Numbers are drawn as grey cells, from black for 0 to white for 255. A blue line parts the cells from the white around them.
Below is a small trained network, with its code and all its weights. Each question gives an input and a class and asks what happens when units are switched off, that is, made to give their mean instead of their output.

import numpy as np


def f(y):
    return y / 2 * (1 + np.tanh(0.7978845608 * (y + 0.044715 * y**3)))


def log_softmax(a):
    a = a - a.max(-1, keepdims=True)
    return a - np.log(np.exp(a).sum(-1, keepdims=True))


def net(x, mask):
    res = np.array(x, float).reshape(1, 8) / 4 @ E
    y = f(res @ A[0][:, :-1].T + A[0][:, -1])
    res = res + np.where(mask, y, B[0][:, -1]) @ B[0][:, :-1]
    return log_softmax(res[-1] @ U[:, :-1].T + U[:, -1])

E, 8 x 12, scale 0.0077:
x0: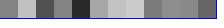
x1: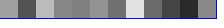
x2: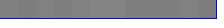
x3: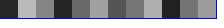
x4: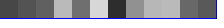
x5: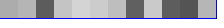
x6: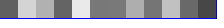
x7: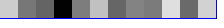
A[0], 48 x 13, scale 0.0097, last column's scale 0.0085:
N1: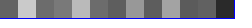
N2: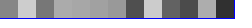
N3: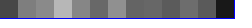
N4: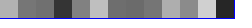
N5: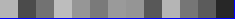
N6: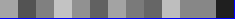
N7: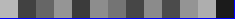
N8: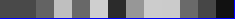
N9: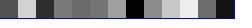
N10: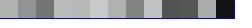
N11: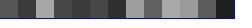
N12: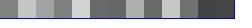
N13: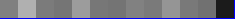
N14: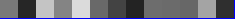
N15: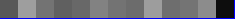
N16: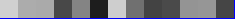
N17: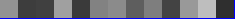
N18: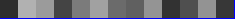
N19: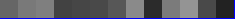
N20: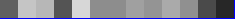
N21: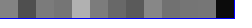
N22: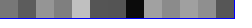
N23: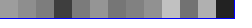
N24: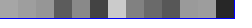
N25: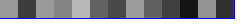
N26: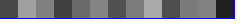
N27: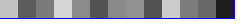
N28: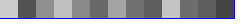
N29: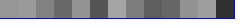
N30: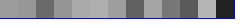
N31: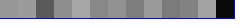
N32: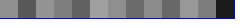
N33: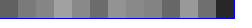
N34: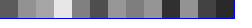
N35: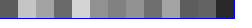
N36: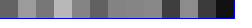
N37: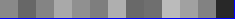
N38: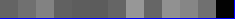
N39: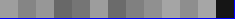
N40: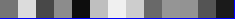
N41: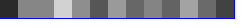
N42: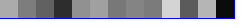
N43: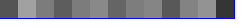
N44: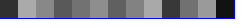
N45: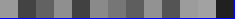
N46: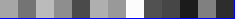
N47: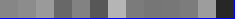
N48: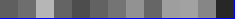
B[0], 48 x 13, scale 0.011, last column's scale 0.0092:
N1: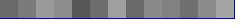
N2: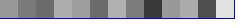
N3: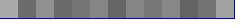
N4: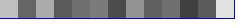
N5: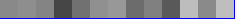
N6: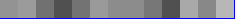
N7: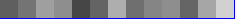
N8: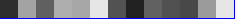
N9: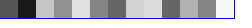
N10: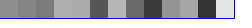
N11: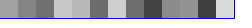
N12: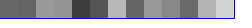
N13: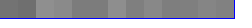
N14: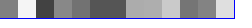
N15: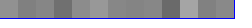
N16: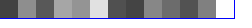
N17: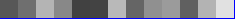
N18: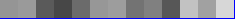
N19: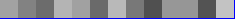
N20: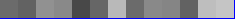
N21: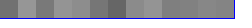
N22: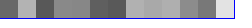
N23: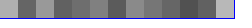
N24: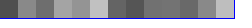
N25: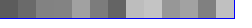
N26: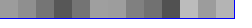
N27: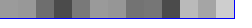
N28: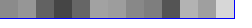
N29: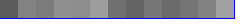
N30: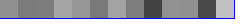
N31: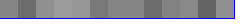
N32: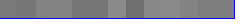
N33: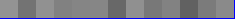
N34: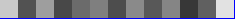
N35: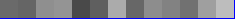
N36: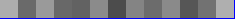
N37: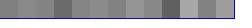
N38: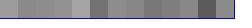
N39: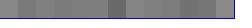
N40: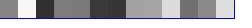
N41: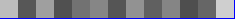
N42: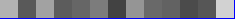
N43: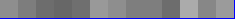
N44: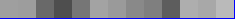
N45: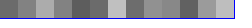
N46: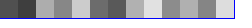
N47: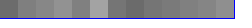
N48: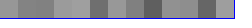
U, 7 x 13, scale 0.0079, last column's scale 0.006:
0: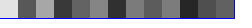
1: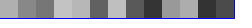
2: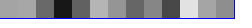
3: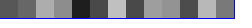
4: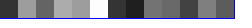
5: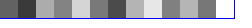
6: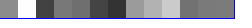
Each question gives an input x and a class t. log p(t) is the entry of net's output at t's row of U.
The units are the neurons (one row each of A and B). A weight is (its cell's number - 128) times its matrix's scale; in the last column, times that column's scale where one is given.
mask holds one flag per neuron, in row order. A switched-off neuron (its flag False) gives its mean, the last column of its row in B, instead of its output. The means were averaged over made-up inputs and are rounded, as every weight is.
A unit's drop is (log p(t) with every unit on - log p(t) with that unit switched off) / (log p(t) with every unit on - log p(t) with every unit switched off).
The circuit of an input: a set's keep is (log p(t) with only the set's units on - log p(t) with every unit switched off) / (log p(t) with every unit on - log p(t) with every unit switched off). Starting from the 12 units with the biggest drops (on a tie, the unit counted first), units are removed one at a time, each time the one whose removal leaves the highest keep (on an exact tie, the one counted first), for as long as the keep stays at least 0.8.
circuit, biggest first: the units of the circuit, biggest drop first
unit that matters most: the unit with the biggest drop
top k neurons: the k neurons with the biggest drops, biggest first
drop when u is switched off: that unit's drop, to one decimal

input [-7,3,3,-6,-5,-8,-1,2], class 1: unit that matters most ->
N11
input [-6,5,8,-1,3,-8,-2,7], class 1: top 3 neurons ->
(N11 N19 N34)
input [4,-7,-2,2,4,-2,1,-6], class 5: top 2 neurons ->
(N9 N4)
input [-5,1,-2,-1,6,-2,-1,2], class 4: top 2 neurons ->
(N8 N40)
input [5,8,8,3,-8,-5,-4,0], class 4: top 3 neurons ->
(N16 N24 N9)
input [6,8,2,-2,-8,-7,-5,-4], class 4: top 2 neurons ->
(N16 N24)
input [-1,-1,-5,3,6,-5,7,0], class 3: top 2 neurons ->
(N12 N20)
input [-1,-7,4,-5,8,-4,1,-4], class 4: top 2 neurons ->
(N8 N46)
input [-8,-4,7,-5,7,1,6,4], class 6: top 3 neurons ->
(N14 N22 N16)
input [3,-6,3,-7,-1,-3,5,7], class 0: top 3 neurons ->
(N42 N4 N23)
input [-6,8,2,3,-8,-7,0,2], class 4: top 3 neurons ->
(N16 N9 N24)
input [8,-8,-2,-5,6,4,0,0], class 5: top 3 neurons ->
(N9 N14 N22)
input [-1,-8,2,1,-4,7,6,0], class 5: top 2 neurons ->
(N9 N11)
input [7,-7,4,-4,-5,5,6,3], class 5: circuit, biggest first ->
(N9)
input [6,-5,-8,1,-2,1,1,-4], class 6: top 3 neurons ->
(N40 N46 N25)
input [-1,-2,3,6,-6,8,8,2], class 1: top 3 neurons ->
(N2 N10 N30)
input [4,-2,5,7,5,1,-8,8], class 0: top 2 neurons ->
(N4 N42)
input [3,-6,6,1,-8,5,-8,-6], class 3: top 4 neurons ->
(N17 N7 N8 N45)
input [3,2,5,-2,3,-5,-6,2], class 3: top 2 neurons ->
(N17 N10)
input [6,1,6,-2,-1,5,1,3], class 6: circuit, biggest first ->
(N40)
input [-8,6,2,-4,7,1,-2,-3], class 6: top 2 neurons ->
(N14 N16)
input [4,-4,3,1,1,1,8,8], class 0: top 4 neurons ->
(N42 N4 N23 N17)
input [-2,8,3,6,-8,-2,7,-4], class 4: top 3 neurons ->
(N16 N24 N9)
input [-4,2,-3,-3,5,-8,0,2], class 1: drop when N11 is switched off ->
0.1
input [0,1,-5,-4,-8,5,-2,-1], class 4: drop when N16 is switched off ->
0.4
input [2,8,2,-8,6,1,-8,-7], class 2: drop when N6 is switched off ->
0.3
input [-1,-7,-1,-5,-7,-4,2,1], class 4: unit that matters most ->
N16
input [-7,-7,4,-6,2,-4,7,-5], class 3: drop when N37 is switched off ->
-0.1
